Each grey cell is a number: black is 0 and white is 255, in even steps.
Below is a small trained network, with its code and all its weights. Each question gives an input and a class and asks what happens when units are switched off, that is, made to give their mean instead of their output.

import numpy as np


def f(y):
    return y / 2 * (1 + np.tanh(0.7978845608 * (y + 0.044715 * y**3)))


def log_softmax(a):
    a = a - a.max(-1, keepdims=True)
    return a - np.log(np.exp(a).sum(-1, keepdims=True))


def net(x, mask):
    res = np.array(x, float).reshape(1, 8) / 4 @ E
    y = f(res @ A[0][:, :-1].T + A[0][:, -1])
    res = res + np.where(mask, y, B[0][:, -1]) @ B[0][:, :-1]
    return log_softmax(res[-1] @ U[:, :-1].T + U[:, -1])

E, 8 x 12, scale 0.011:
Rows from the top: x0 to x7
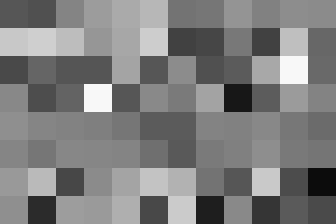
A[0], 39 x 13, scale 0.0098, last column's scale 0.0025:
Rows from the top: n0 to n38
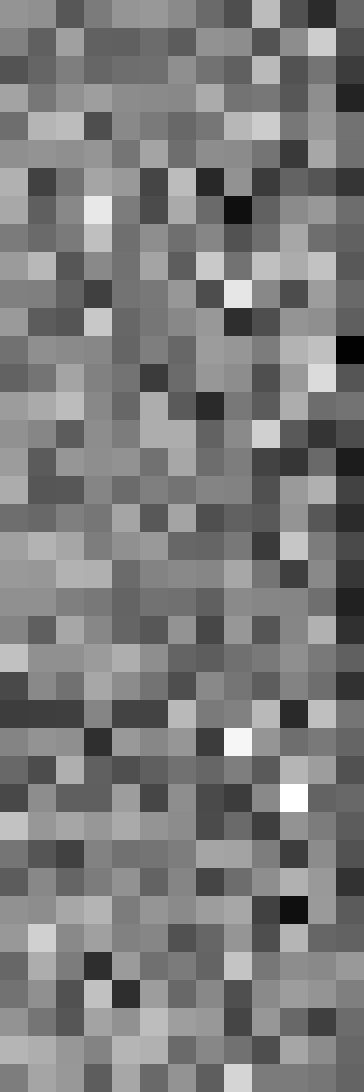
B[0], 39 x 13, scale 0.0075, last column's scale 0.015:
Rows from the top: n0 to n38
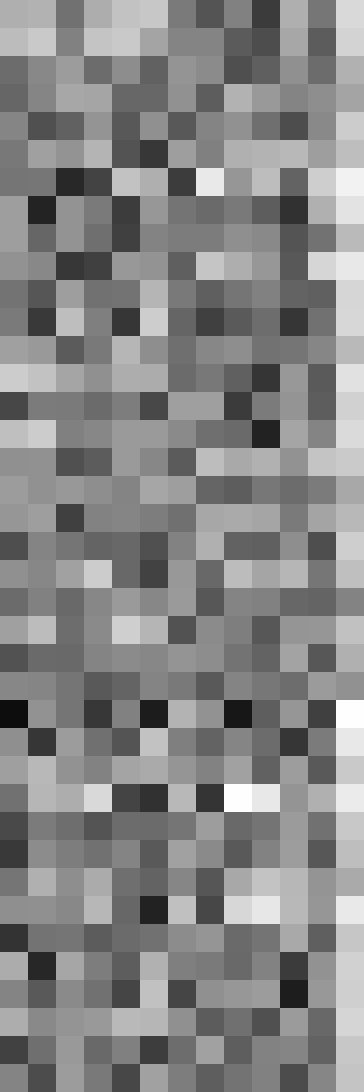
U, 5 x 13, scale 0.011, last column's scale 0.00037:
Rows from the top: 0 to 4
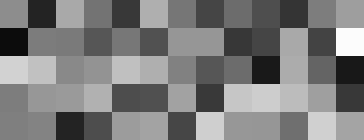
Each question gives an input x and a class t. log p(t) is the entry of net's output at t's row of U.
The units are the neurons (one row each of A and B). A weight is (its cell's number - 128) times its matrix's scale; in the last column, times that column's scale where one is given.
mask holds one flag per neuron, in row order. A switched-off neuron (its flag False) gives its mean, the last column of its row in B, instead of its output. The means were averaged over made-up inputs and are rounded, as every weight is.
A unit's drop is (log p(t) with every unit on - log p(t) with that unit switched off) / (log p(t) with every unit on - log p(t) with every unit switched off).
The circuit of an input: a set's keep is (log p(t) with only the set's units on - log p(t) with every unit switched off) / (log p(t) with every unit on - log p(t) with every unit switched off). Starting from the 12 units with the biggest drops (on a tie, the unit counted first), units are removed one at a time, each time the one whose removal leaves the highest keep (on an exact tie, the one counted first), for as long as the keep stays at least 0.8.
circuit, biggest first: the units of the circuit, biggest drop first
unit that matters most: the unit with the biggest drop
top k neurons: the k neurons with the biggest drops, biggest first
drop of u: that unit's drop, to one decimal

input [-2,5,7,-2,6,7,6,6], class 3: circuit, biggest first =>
(n28)
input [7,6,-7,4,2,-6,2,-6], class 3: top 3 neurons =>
(n32 n25 n5)
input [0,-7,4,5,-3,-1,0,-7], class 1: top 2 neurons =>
(n25 n6)
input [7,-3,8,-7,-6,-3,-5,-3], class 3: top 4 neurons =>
(n28 n31 n11 n7)
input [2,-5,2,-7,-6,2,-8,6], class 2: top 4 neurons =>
(n22 n13 n1 n27)
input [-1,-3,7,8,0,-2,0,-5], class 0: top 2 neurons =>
(n11 n35)
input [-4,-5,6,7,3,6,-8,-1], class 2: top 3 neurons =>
(n13 n1 n27)
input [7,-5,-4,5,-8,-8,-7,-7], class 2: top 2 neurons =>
(n13 n1)
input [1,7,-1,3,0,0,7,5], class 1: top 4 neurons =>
(n29 n14 n37 n33)
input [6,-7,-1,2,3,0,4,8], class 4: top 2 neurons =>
(n6 n16)
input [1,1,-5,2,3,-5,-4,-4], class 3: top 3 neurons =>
(n32 n6 n5)
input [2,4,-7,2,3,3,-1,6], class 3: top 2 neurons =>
(n32 n20)
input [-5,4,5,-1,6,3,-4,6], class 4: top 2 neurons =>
(n6 n32)
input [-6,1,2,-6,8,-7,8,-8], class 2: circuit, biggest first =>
(n0)
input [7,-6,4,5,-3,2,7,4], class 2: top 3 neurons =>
(n0 n36 n15)
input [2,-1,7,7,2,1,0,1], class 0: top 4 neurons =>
(n7 n11 n32 n35)
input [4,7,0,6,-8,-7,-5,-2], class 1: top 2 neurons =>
(n19 n14)
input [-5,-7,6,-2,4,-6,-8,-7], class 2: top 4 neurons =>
(n13 n1 n27 n12)
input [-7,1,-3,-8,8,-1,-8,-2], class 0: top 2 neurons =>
(n34 n26)
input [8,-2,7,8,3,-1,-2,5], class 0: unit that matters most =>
n7
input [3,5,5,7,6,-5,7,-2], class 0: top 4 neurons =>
(n35 n11 n7 n8)
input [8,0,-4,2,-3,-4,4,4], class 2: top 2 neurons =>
(n28 n36)
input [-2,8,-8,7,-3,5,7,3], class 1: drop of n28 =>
0.2
